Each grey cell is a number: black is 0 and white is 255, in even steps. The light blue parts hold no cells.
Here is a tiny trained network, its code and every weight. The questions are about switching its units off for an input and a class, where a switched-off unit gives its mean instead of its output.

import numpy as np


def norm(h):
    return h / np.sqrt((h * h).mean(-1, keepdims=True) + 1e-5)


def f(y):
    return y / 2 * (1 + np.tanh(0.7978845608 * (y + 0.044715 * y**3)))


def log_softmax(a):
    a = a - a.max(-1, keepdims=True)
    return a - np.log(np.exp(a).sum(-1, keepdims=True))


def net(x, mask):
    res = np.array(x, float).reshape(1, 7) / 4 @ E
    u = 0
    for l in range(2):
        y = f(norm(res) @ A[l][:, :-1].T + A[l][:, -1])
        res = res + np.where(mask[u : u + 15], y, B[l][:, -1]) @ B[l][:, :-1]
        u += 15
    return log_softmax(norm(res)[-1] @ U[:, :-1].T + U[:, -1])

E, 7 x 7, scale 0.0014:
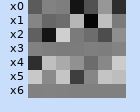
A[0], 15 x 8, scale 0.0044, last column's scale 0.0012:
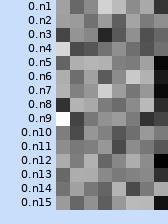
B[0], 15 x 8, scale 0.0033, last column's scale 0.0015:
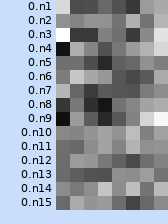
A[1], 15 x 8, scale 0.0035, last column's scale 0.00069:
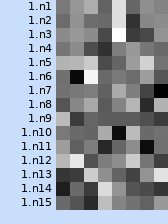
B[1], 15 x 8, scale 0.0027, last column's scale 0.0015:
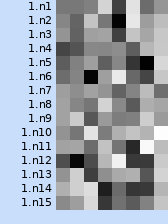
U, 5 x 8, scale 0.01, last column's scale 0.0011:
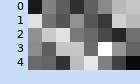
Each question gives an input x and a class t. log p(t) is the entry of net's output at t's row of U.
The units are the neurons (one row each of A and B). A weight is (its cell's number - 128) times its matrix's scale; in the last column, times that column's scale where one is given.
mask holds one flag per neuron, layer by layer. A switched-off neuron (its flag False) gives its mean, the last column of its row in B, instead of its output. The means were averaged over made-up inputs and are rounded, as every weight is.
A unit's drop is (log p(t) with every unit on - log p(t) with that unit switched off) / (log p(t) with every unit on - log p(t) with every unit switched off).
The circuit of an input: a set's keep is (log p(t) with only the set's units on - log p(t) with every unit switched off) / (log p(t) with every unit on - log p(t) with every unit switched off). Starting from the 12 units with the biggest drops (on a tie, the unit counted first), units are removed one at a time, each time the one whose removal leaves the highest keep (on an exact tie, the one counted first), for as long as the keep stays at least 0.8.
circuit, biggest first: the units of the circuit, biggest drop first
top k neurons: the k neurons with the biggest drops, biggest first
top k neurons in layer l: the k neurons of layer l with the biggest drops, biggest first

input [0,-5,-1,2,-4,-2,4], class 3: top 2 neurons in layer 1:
[1.n1; 1.n2]
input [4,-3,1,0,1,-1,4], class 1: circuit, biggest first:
[0.n3]
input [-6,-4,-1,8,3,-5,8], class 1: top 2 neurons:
[0.n1; 0.n9]
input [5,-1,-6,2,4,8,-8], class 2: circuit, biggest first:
[1.n5; 0.n9]
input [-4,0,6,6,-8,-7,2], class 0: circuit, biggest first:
[0.n9; 0.n4]
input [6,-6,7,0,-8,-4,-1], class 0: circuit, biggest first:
[0.n9; 0.n4]
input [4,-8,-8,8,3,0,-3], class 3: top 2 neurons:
[1.n3; 1.n2]
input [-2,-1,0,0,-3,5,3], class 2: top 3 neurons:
[0.n6; 0.n8; 1.n5]
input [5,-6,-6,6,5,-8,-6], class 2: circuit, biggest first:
[1.n14; 0.n9]
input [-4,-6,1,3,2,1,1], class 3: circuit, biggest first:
[1.n2; 1.n1]
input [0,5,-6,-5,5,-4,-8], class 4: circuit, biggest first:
[1.n12; 0.n9]
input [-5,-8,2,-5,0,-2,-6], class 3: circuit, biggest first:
[1.n2; 1.n1]
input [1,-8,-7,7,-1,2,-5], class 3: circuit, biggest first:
[1.n3; 1.n2; 1.n1]
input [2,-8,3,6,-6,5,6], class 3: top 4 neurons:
[1.n1; 1.n3; 0.n8; 0.n14]
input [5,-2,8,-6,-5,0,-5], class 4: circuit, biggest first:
[1.n6]
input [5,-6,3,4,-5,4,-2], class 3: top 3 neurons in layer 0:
[0.n8; 0.n1; 0.n5]
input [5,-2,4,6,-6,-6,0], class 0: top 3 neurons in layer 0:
[0.n9; 0.n4; 0.n6]
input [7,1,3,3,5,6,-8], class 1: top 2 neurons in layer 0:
[0.n3; 0.n9]
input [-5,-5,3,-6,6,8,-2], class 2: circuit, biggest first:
[1.n5; 0.n6]
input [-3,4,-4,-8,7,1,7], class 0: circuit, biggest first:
[0.n8]
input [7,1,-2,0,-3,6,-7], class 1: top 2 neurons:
[0.n3; 1.n11]
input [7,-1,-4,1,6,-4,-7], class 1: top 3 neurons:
[0.n3; 0.n9; 0.n4]
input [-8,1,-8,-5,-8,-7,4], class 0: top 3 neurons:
[0.n9; 0.n4; 0.n3]
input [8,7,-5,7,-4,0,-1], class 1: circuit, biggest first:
[0.n3; 1.n11]
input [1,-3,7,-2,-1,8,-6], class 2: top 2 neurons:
[0.n6; 1.n12]
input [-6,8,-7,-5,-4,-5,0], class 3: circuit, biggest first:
[1.n10; 0.n3]
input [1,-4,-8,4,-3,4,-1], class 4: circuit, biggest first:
[1.n12]
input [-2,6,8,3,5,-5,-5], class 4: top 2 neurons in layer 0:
[0.n9; 0.n4]
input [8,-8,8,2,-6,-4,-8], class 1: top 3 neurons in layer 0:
[0.n3; 0.n8; 0.n11]
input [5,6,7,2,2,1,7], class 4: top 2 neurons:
[1.n6; 1.n2]
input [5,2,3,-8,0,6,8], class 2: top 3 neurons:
[0.n6; 1.n5; 0.n1]
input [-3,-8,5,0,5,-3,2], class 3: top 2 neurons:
[1.n2; 0.n9]
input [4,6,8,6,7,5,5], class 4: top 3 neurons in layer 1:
[1.n6; 1.n13; 1.n2]
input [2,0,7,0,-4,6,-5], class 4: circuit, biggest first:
[1.n6]
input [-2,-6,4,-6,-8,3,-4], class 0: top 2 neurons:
[0.n9; 0.n4]
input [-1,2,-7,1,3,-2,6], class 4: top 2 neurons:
[1.n12; 0.n9]
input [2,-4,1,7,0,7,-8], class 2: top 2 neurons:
[0.n6; 1.n5]
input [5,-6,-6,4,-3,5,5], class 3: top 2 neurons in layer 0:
[0.n1; 0.n7]
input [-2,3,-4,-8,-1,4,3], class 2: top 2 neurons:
[0.n6; 1.n6]
